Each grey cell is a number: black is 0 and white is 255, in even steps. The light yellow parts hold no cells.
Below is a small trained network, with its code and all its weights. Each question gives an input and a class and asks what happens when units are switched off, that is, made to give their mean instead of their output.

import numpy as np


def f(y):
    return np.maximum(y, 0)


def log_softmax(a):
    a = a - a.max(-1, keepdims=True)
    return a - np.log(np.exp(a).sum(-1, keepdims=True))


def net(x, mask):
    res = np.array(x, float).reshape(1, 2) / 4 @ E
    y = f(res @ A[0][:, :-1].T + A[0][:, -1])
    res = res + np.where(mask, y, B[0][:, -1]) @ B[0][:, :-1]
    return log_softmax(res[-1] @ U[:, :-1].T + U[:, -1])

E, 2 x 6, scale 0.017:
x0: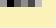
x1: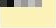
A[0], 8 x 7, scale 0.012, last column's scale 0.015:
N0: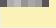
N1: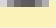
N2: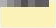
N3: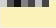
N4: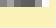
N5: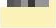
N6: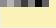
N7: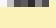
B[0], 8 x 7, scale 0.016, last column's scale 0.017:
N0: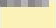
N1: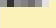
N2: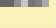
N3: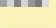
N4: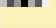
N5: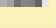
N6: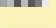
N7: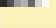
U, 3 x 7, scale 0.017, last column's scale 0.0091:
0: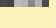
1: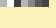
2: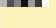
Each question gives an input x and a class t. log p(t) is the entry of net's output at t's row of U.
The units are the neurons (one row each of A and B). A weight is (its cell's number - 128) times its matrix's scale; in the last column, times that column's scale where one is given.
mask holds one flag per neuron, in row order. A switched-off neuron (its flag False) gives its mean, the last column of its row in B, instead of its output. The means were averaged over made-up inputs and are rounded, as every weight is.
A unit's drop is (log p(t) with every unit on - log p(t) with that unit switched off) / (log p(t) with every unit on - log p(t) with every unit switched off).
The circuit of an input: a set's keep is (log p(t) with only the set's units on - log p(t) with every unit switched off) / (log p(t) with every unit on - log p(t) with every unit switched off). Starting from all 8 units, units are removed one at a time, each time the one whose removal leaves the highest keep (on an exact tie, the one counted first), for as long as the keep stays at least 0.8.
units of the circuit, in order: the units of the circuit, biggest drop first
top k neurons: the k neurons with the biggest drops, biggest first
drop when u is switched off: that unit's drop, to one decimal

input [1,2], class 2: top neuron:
(N7)
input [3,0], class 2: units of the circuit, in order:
(N6, N7)
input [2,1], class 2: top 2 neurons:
(N7, N6)
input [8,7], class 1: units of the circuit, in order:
(N7, N3)
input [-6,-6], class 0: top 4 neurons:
(N7, N1, N3, N5)
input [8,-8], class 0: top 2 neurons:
(N7, N1)
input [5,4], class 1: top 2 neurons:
(N7, N4)
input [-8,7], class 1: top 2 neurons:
(N7, N1)
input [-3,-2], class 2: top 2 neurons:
(N3, N4)
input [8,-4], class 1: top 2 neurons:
(N3, N5)
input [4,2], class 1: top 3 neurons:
(N7, N4, N1)
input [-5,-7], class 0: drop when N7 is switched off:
0.9
